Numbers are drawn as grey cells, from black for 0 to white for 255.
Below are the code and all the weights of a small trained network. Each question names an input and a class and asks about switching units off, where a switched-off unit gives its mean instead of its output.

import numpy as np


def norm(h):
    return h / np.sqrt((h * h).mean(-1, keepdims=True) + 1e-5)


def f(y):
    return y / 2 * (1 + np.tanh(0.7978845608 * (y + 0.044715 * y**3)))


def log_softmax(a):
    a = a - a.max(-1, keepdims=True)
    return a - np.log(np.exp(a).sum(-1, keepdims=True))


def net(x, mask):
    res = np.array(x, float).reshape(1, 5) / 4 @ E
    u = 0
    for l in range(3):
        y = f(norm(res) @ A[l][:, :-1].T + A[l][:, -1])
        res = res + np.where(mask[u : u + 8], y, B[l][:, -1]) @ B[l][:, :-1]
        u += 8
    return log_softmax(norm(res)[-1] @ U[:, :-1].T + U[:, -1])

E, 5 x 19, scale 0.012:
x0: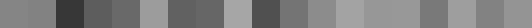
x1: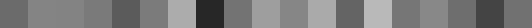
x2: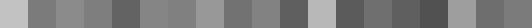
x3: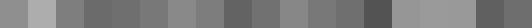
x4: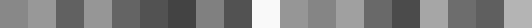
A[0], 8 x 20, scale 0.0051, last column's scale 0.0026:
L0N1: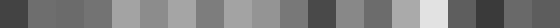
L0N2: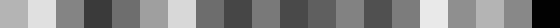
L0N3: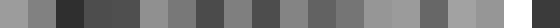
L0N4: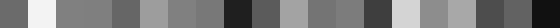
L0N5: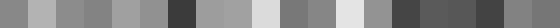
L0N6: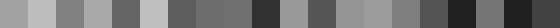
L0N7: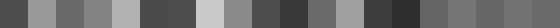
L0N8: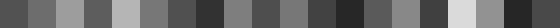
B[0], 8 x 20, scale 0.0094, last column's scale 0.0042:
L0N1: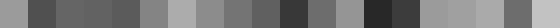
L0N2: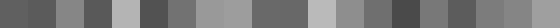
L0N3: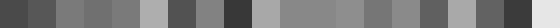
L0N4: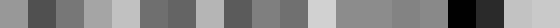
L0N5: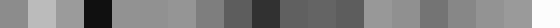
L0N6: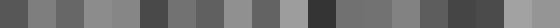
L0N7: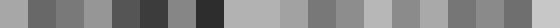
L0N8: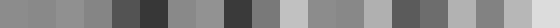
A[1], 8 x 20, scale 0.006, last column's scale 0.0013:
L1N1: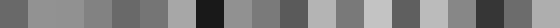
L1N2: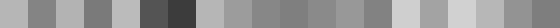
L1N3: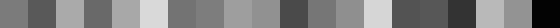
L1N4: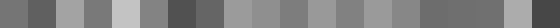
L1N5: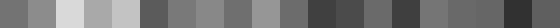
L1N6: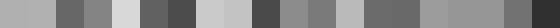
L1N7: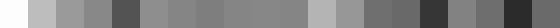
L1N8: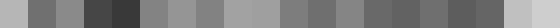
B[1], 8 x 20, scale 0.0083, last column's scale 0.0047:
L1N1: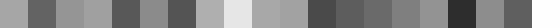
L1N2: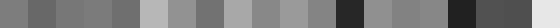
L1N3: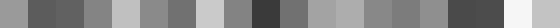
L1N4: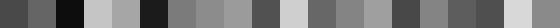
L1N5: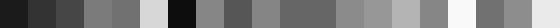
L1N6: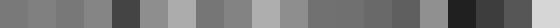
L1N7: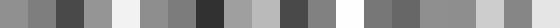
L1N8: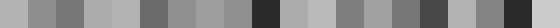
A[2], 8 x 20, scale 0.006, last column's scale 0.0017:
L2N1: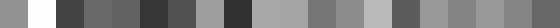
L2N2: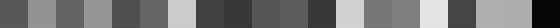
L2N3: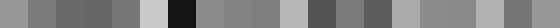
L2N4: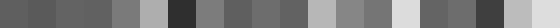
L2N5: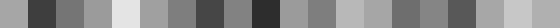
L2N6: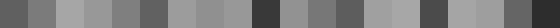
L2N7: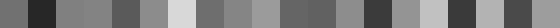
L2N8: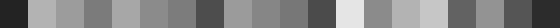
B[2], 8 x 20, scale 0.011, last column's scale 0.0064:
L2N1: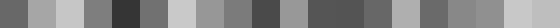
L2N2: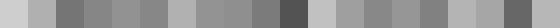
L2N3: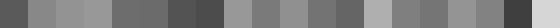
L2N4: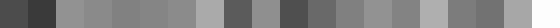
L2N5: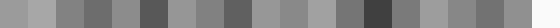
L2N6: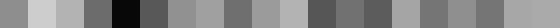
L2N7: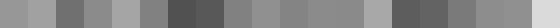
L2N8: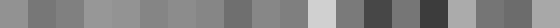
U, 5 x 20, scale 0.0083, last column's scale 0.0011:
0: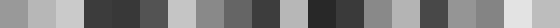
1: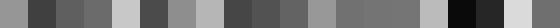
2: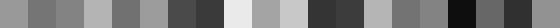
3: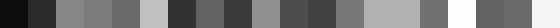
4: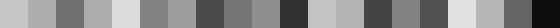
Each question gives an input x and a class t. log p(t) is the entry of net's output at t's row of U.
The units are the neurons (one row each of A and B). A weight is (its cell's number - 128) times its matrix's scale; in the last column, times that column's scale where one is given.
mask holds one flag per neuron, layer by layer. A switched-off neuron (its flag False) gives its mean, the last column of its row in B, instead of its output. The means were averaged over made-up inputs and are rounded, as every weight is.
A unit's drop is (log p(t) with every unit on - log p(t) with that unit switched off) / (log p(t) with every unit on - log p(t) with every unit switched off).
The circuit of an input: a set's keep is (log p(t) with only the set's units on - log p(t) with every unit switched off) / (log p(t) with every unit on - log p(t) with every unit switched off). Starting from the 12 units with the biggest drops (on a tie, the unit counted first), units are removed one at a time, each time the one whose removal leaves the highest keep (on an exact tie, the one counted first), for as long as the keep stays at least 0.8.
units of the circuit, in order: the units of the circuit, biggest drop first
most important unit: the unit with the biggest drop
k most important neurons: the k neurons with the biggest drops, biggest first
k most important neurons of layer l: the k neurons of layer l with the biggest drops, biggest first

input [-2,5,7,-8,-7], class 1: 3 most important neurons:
[L1N3, L1N7, L0N5]
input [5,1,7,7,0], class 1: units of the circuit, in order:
[L0N4]
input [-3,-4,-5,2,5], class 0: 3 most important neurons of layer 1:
[L1N7, L1N1, L1N8]
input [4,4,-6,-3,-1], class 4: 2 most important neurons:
[L1N5, L0N1]
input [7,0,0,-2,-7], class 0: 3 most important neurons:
[L2N6, L1N5, L0N8]
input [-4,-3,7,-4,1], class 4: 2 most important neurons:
[L1N7, L0N4]
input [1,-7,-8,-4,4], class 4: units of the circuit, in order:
[L2N2, L2N8]
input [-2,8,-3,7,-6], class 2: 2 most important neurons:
[L1N1, L0N5]
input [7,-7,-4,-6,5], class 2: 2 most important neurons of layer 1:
[L1N2, L1N6]
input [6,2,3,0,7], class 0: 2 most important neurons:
[L2N1, L1N5]
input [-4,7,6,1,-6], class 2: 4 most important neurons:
[L1N1, L0N5, L1N7, L2N1]
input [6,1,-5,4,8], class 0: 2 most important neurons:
[L2N1, L1N5]
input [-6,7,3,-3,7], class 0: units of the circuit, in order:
[L2N1, L0N5]
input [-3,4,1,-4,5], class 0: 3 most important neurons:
[L0N5, L2N1, L0N4]
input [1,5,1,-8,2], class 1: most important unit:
L1N3
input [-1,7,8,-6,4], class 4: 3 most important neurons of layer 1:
[L1N7, L1N8, L1N2]
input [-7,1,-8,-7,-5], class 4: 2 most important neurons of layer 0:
[L0N1, L0N4]
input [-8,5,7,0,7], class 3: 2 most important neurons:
[L1N5, L0N8]
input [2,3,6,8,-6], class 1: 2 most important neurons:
[L0N4, L1N7]
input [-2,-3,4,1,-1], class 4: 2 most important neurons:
[L1N7, L1N1]
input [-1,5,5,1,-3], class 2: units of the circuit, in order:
[L1N1]
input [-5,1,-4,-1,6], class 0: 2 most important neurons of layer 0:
[L0N5, L0N3]
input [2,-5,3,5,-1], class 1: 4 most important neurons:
[L0N4, L1N1, L2N3, L0N2]
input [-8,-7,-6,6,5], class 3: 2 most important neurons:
[L1N5, L1N1]
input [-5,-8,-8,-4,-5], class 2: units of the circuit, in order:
[L1N2, L1N6]
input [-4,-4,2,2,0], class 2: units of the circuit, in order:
[L1N2, L0N7]
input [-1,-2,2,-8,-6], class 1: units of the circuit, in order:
[L1N3]
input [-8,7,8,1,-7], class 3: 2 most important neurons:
[L1N5, L1N7]
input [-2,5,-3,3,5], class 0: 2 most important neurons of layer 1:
[L1N2, L1N6]
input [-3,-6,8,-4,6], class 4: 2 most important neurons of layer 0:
[L0N8, L0N4]
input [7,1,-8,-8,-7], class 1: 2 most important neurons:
[L1N3, L2N5]
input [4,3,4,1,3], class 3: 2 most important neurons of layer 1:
[L1N2, L1N6]
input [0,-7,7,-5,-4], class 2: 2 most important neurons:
[L1N2, L1N6]
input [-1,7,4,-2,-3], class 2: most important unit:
L1N1
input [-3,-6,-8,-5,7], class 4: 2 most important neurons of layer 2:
[L2N2, L2N8]
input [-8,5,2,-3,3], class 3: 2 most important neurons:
[L1N5, L0N7]
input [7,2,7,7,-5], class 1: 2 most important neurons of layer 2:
[L2N4, L2N3]
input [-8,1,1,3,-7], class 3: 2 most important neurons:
[L1N5, L0N5]
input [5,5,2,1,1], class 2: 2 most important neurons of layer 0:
[L0N5, L0N8]
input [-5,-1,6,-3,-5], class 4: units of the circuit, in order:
[L1N7]
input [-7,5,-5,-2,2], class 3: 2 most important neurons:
[L1N5, L0N7]
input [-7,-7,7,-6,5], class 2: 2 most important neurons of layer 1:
[L1N2, L1N5]
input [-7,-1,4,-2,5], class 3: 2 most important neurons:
[L1N5, L0N8]
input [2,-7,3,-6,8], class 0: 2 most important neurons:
[L2N1, L0N5]
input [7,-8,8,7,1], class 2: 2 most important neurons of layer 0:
[L0N7, L0N1]
